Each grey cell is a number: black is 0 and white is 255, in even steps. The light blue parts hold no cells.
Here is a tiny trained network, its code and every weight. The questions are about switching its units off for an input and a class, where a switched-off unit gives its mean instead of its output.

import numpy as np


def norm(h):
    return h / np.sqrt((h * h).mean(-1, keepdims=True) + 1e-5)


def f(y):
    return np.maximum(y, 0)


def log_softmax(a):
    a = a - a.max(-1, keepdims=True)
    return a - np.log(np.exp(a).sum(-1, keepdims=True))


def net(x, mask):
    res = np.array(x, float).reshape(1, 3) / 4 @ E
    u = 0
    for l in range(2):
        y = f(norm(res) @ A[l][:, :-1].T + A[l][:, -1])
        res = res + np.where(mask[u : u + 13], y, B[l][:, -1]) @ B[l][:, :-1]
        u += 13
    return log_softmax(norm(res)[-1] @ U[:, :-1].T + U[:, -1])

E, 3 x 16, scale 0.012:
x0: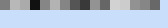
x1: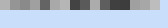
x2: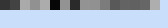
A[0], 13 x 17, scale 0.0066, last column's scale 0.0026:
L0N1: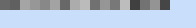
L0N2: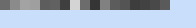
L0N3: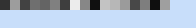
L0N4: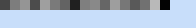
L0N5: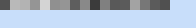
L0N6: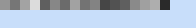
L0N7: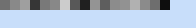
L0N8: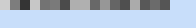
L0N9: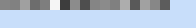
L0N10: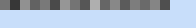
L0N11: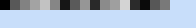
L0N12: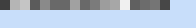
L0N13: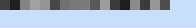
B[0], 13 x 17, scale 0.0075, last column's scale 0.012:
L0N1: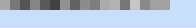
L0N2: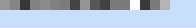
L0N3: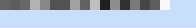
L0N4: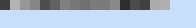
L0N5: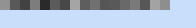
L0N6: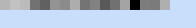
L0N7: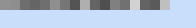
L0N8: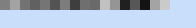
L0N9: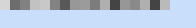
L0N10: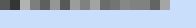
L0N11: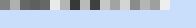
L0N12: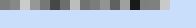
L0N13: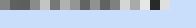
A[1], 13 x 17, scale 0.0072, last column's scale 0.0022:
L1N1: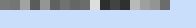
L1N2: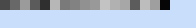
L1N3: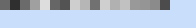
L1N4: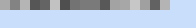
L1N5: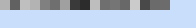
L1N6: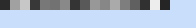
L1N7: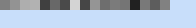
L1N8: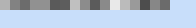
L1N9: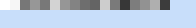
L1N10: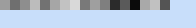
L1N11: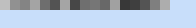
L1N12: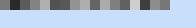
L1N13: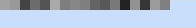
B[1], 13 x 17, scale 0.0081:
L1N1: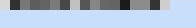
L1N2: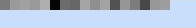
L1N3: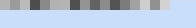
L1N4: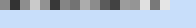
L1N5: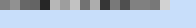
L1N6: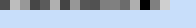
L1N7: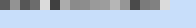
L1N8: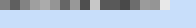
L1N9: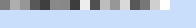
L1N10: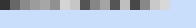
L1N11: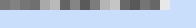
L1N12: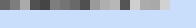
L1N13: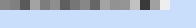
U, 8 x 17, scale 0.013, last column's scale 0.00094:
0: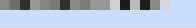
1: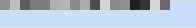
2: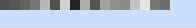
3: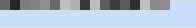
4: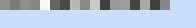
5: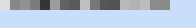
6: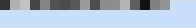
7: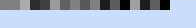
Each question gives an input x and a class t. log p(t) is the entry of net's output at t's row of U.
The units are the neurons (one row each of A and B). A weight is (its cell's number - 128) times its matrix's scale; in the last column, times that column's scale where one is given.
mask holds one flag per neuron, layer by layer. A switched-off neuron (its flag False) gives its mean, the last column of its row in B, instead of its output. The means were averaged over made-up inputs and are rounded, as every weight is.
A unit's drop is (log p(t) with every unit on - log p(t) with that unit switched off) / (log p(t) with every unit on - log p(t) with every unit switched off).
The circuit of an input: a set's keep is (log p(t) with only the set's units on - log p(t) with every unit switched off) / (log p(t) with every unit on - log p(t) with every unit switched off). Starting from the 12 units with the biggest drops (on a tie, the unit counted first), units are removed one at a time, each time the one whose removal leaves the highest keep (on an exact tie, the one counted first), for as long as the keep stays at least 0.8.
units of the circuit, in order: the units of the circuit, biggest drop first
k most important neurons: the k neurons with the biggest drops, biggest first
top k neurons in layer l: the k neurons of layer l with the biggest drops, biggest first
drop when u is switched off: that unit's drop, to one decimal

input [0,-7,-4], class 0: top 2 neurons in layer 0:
[L0N3 L0N13]
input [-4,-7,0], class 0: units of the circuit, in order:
[L0N2]
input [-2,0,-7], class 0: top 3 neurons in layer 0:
[L0N3 L0N11 L0N12]
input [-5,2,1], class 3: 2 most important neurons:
[L0N13 L0N11]
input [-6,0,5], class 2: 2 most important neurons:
[L0N3 L0N13]
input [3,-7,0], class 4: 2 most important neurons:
[L0N3 L0N8]
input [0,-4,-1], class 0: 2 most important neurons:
[L0N3 L0N2]
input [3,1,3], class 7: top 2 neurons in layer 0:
[L0N7 L0N11]
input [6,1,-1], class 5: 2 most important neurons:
[L0N3 L0N7]
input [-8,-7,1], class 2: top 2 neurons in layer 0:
[L0N13 L0N11]
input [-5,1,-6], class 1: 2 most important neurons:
[L1N9 L0N6]
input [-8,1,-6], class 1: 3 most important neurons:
[L0N6 L1N9 L0N7]
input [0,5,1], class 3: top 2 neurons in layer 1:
[L1N10 L1N1]
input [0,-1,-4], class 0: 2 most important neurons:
[L0N13 L0N3]
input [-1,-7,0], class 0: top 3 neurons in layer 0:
[L0N3 L0N2 L0N13]
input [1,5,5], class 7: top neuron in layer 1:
[L1N6]
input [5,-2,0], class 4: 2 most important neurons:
[L0N9 L0N8]
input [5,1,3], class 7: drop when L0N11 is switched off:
0.2
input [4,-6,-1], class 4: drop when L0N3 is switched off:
0.1
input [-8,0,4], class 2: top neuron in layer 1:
[L1N8]
